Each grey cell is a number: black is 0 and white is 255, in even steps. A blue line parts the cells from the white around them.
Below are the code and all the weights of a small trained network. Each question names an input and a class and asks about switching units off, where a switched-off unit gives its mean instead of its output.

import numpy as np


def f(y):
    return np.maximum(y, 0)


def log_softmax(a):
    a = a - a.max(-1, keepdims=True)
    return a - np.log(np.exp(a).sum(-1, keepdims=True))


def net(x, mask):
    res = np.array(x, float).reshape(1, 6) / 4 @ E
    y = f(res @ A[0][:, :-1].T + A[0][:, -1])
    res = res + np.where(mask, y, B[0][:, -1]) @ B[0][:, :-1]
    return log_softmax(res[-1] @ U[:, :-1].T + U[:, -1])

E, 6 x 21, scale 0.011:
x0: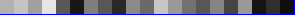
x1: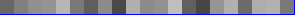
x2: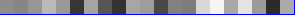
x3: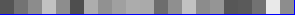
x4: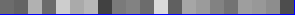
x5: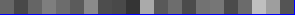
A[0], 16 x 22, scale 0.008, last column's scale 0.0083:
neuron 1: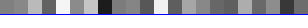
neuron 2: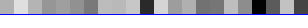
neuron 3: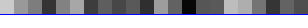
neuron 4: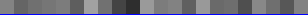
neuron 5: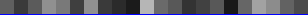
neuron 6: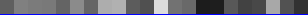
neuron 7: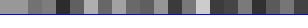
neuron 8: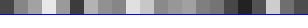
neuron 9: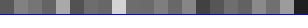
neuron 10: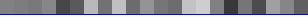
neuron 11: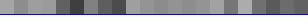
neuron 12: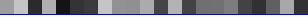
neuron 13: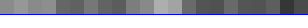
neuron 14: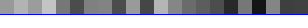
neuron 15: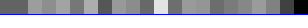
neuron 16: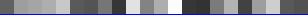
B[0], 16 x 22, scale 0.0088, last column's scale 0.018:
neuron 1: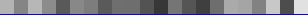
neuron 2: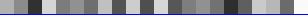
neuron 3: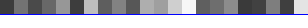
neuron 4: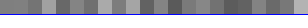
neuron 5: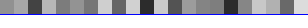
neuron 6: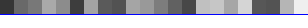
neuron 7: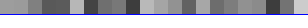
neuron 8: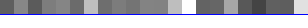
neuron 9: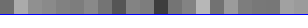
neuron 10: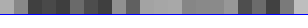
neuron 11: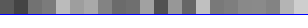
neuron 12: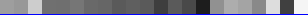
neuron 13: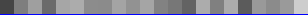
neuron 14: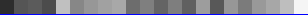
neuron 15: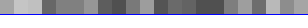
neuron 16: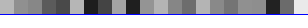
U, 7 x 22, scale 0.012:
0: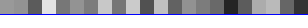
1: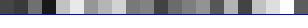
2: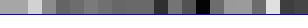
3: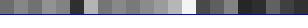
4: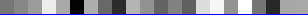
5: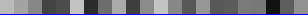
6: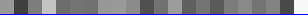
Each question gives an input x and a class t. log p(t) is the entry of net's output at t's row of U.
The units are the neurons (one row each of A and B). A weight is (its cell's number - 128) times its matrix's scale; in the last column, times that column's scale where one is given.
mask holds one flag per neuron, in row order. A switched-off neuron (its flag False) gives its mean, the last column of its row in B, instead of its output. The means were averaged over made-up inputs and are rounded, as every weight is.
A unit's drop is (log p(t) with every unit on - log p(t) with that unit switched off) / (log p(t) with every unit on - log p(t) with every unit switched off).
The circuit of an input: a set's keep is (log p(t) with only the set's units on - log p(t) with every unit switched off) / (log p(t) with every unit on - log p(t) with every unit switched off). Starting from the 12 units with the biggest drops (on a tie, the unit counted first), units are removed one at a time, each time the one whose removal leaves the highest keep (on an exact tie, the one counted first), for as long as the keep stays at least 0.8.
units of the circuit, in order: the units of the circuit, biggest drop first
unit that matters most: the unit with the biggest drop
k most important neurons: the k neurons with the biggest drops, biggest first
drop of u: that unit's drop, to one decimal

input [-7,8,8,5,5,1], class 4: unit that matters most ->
neuron 14
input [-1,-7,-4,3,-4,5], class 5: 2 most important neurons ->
[neuron 10; neuron 2]
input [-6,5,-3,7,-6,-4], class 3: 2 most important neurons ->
[neuron 8; neuron 14]
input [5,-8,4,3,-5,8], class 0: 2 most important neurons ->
[neuron 5; neuron 16]
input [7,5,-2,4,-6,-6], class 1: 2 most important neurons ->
[neuron 14; neuron 13]
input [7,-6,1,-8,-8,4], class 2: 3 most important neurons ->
[neuron 12; neuron 8; neuron 16]
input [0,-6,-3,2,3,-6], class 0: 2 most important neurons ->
[neuron 2; neuron 16]
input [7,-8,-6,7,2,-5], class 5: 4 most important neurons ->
[neuron 7; neuron 10; neuron 3; neuron 2]
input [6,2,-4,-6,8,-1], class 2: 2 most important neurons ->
[neuron 1; neuron 15]
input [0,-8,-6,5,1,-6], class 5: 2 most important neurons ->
[neuron 10; neuron 7]
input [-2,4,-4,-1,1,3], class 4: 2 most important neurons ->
[neuron 6; neuron 2]
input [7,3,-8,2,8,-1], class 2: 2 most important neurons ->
[neuron 1; neuron 15]
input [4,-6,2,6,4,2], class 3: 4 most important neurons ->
[neuron 8; neuron 16; neuron 12; neuron 10]
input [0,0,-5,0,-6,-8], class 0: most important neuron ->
[neuron 2]
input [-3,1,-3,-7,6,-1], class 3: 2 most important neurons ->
[neuron 3; neuron 12]
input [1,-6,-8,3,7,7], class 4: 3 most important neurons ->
[neuron 6; neuron 2; neuron 12]
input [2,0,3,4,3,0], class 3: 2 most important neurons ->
[neuron 6; neuron 12]
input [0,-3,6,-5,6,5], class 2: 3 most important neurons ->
[neuron 1; neuron 6; neuron 2]
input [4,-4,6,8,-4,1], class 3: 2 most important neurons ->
[neuron 8; neuron 6]
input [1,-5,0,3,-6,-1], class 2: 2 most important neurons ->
[neuron 12; neuron 16]
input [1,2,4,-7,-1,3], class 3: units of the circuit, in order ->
[neuron 3]
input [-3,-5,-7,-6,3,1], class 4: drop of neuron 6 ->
0.8
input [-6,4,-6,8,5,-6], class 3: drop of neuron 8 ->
0.5
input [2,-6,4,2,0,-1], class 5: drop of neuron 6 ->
0.8
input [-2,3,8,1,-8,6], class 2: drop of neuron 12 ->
0.9
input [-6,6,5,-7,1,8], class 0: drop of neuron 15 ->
0.0
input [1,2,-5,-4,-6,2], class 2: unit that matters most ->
neuron 12
